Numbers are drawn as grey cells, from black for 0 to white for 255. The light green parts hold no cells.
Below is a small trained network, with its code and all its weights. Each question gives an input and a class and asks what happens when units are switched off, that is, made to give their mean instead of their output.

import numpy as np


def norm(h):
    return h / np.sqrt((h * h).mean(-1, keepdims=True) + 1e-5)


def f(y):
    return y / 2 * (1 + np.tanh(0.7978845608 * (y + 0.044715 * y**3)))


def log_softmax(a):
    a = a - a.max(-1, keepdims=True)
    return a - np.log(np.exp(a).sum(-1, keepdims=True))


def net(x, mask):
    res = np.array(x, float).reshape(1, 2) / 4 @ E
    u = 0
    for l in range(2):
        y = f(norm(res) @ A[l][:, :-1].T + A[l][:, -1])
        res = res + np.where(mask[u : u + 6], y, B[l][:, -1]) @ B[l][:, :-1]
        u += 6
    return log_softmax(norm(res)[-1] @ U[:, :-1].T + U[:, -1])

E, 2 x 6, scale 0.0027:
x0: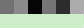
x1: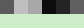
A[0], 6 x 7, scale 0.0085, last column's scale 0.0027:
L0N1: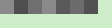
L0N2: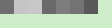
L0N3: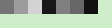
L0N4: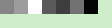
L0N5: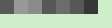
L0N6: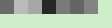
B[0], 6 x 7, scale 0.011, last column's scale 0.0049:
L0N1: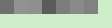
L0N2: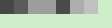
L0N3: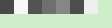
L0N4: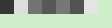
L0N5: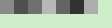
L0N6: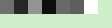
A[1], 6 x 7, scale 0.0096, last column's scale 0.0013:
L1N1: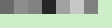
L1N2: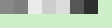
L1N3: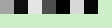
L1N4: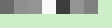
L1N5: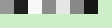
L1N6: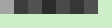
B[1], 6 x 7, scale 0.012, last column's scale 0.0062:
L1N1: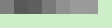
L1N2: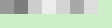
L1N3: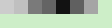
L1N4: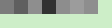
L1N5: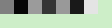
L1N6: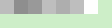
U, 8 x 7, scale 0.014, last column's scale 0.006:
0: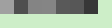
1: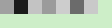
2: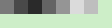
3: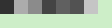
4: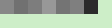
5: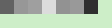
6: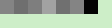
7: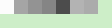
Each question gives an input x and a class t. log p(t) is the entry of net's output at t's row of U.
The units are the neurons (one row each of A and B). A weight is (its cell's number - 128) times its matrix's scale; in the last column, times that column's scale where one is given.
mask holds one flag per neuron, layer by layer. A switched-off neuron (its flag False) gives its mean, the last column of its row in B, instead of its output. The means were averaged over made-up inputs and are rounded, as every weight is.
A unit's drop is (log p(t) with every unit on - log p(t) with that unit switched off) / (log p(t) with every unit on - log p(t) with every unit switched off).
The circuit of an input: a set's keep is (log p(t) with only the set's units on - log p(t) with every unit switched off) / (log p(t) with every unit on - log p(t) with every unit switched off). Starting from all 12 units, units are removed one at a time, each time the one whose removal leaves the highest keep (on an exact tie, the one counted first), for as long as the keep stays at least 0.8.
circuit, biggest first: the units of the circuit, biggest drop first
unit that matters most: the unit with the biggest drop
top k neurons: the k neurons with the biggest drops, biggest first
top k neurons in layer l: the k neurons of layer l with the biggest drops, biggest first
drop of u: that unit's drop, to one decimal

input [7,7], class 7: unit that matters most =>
L1N6
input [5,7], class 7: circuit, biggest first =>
L1N6, L1N5
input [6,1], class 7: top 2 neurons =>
L0N4, L0N3
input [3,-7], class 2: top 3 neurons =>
L0N6, L1N2, L1N5
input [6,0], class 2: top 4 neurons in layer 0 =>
L0N6, L0N2, L0N3, L0N4
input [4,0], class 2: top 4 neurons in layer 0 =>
L0N6, L0N2, L0N3, L0N4
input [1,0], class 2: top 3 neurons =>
L0N6, L0N2, L0N3
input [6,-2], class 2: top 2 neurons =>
L0N6, L0N3
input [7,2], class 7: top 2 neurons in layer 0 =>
L0N4, L0N3
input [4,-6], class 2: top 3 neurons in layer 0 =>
L0N6, L0N3, L0N4
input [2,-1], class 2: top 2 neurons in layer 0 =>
L0N6, L0N2
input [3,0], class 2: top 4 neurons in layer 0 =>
L0N6, L0N2, L0N3, L0N4
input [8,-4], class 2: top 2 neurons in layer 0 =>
L0N6, L0N3
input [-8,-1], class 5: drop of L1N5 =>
0.6
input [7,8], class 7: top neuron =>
L1N6
